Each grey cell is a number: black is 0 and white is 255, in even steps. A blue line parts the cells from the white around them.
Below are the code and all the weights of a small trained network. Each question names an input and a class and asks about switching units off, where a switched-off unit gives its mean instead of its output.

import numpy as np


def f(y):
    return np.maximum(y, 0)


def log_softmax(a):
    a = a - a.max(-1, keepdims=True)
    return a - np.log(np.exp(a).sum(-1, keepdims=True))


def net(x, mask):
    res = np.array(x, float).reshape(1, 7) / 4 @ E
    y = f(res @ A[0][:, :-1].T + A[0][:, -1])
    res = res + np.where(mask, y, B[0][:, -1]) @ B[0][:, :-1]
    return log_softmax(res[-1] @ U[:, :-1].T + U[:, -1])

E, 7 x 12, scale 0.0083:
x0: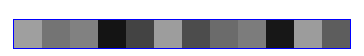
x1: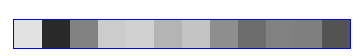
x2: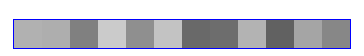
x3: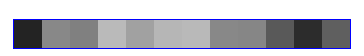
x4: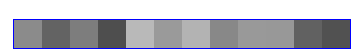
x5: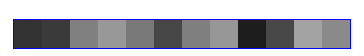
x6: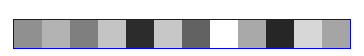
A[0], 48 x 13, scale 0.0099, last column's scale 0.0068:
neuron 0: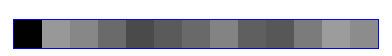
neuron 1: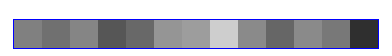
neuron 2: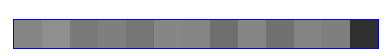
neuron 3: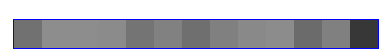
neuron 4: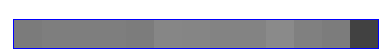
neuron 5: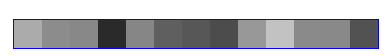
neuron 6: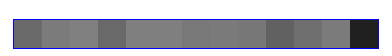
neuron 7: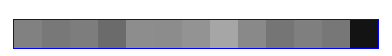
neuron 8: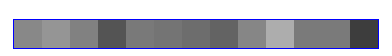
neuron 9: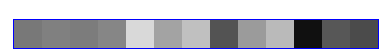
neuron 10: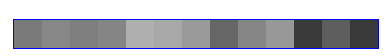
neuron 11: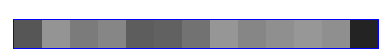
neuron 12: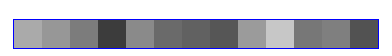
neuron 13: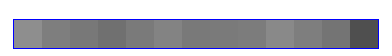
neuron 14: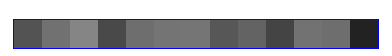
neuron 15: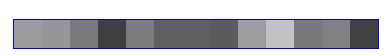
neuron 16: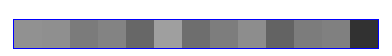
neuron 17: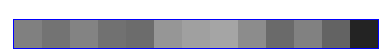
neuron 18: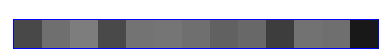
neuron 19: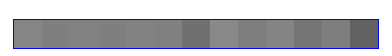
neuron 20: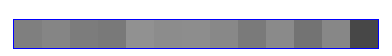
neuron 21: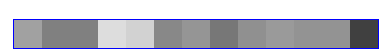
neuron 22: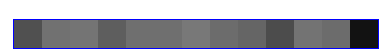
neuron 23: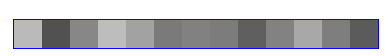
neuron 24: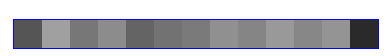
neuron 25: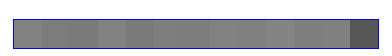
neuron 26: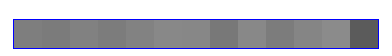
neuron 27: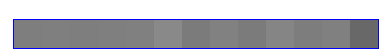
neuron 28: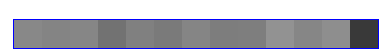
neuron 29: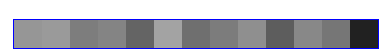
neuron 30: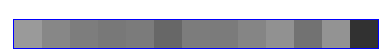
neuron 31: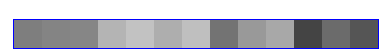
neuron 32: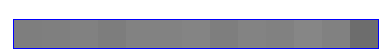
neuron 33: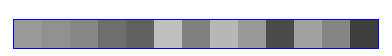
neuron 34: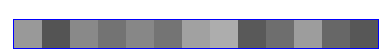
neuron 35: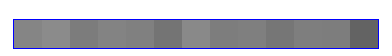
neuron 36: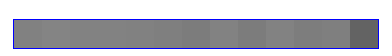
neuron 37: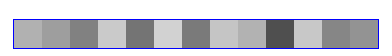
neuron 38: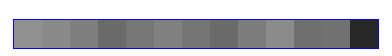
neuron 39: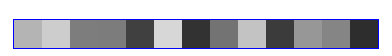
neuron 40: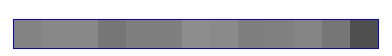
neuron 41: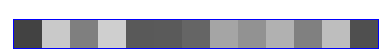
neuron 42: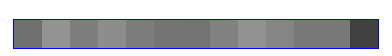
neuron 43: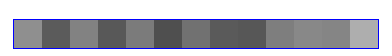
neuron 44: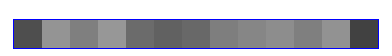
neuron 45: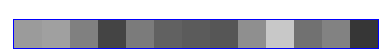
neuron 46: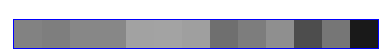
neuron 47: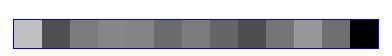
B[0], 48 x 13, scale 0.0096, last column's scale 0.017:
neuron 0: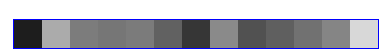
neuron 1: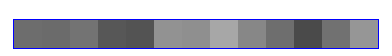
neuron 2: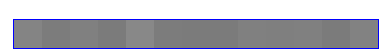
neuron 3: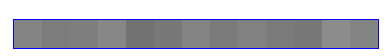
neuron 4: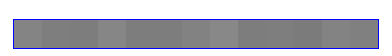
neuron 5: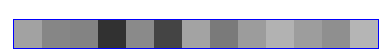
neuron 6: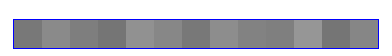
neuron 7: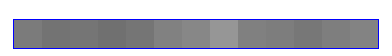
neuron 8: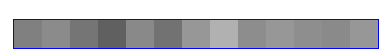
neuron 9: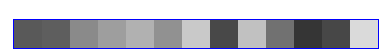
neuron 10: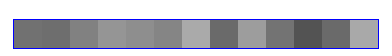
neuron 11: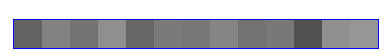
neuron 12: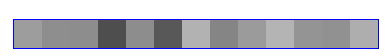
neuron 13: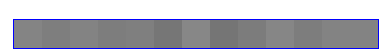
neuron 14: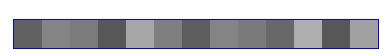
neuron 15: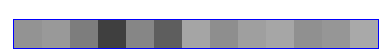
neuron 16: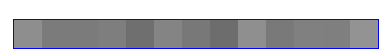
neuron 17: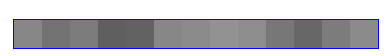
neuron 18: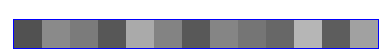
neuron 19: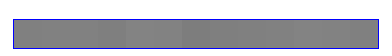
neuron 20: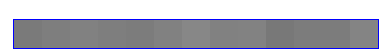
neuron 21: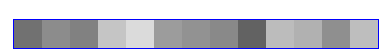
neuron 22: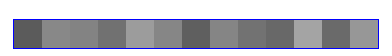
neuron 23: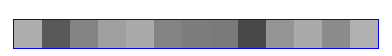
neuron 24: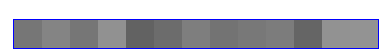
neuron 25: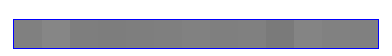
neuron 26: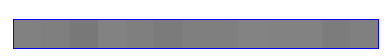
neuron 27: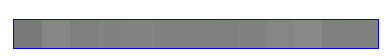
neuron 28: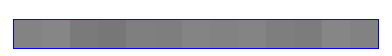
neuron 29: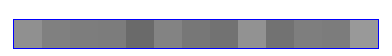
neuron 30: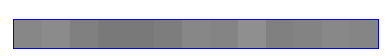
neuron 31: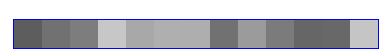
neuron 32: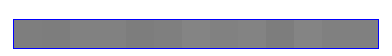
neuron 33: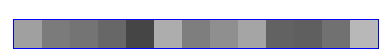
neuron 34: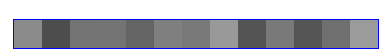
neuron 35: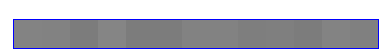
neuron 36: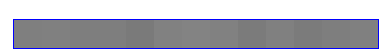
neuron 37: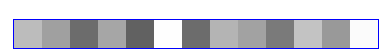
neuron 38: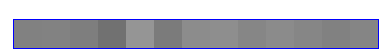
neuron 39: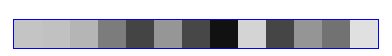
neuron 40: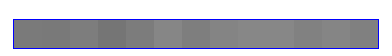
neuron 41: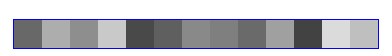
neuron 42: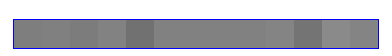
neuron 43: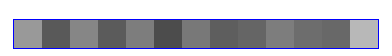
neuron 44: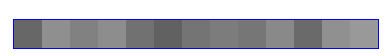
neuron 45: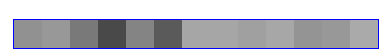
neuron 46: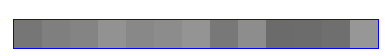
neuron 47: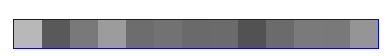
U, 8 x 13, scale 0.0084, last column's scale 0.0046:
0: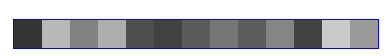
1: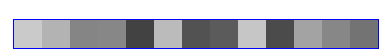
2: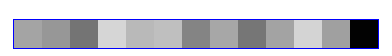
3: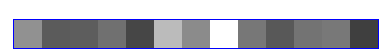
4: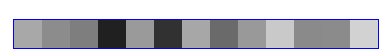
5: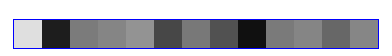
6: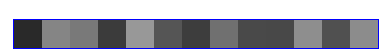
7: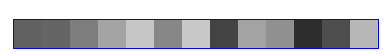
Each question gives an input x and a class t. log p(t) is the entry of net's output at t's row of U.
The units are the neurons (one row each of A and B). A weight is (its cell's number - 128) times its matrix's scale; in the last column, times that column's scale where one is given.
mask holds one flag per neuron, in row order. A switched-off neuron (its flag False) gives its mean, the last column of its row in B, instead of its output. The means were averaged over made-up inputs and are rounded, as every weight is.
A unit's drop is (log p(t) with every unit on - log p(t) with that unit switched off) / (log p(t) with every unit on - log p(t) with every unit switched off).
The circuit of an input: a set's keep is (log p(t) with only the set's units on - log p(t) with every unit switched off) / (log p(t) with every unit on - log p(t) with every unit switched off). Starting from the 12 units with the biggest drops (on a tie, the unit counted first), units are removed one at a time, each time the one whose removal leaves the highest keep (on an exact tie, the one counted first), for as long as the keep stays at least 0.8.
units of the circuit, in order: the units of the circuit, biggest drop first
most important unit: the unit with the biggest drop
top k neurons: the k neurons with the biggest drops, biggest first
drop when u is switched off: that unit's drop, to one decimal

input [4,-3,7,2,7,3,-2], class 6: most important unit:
neuron 37
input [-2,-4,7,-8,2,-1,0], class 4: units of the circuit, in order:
[neuron 5; neuron 12]
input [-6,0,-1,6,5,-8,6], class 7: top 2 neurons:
[neuron 9; neuron 31]
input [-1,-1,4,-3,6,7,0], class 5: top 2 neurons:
[neuron 37; neuron 0]
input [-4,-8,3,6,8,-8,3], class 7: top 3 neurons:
[neuron 9; neuron 31; neuron 10]
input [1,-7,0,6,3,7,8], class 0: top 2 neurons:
[neuron 0; neuron 41]
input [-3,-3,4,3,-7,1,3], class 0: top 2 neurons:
[neuron 41; neuron 0]
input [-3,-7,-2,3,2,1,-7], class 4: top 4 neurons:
[neuron 45; neuron 5; neuron 15; neuron 12]
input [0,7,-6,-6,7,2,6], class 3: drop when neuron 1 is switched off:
0.1
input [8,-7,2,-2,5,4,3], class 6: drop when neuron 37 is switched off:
0.3
